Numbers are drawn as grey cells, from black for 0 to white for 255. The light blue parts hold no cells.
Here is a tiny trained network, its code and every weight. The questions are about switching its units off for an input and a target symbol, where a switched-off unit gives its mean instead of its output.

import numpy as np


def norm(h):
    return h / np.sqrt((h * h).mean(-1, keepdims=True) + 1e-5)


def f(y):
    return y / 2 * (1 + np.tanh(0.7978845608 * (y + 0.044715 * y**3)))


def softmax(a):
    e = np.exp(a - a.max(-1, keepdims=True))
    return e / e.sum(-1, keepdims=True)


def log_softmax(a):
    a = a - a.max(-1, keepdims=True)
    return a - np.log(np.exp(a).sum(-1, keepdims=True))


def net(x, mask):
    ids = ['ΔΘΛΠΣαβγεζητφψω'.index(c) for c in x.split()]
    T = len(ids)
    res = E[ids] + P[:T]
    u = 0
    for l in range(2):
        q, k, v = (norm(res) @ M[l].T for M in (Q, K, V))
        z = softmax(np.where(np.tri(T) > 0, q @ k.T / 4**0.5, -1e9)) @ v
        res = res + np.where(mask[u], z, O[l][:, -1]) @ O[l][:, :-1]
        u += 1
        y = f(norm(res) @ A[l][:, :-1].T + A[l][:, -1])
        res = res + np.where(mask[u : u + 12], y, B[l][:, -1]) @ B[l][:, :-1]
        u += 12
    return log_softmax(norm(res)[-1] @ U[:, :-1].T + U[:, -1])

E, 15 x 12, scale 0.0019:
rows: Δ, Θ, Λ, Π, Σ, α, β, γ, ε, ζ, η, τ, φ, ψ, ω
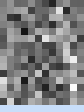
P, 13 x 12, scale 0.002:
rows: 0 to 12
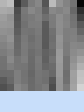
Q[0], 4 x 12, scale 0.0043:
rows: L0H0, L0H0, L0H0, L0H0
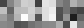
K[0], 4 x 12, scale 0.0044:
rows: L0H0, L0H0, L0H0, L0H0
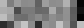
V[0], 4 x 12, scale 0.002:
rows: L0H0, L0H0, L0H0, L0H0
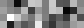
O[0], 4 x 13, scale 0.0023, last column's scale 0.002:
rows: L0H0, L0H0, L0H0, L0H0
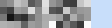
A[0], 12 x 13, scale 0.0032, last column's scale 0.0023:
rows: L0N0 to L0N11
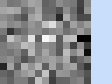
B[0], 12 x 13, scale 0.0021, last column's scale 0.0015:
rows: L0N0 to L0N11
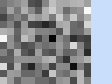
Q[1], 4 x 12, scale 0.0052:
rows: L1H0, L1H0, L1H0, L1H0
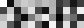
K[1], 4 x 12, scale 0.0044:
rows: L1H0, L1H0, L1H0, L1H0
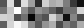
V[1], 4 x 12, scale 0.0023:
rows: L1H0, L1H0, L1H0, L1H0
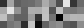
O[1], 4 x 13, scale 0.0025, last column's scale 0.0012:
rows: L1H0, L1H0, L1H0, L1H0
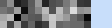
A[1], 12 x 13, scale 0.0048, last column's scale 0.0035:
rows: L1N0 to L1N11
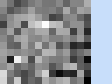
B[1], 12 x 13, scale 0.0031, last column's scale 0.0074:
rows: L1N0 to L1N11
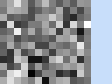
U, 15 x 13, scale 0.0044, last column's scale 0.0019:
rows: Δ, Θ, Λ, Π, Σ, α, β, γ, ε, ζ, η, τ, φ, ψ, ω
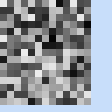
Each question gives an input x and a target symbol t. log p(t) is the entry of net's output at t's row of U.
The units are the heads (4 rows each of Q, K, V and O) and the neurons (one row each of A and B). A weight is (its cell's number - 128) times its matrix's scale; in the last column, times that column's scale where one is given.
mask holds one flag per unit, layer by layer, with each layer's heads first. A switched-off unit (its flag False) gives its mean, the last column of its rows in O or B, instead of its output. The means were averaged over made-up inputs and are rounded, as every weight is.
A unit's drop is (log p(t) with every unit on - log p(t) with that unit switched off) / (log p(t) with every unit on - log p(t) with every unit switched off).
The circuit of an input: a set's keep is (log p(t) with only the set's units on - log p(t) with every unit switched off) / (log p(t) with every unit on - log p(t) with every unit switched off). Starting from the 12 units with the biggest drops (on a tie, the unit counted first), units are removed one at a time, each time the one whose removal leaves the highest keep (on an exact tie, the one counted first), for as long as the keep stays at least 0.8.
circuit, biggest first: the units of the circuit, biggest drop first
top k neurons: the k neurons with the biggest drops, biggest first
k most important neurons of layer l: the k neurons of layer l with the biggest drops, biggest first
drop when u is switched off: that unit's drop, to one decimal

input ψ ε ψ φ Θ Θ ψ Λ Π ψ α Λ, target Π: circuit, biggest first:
(L1H0 L1N3 L0N3 L0H0)
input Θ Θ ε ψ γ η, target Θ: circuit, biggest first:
(L0N9 L1N8)
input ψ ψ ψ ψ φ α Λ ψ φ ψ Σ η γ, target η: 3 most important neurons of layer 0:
(L0N9 L0N1 L0N4)
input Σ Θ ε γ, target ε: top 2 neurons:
(L1N4 L1N3)
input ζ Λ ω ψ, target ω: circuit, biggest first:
(L0H0 L1N10)
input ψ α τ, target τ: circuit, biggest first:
(L1N11)
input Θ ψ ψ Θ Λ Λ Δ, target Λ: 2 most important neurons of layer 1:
(L1N3 L1N5)
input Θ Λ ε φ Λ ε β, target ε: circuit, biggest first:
(L1N4 L1N3)
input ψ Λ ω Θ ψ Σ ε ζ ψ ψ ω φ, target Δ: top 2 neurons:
(L1N3 L0N9)
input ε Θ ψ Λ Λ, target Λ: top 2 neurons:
(L1N3 L1N6)
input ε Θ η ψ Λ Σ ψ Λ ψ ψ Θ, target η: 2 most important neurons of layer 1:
(L1N2 L1N3)
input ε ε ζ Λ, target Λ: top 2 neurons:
(L1N6 L1N3)
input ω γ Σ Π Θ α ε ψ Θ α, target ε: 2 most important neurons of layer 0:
(L0N1 L0N2)
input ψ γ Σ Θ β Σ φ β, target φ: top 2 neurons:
(L1N3 L1N7)
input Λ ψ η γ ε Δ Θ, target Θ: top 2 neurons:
(L0N1 L1N8)
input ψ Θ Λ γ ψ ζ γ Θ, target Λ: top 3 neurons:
(L0N1 L1N3 L1N6)
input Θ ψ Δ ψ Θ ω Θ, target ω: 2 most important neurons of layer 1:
(L1N0 L1N3)
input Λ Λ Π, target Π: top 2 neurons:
(L1N3 L0N10)
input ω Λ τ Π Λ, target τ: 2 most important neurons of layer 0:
(L0N6 L0N1)
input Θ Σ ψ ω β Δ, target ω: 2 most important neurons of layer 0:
(L0N3 L0N2)
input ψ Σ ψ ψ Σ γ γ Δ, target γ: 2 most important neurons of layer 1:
(L1N3 L1N9)
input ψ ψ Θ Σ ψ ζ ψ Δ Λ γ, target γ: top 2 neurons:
(L1N9 L1N3)
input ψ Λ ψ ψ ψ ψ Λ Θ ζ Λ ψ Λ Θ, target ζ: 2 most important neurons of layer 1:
(L1N3 L1N7)
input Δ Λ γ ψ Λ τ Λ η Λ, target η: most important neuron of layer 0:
(L0N6)
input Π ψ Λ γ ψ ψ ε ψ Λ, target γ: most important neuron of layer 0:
(L0N3)
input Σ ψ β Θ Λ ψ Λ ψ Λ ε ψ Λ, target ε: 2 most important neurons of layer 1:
(L1N4 L1N3)
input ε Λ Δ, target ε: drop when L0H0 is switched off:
1.0
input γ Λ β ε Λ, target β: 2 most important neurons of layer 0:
(L0N1 L0N3)
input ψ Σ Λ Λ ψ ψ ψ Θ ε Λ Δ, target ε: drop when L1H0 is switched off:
1.0
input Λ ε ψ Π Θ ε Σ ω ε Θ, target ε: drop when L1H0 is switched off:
1.0
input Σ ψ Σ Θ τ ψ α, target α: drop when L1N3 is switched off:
0.3
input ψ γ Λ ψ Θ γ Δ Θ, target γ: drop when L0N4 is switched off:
0.0
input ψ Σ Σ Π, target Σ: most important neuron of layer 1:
(L1N3)
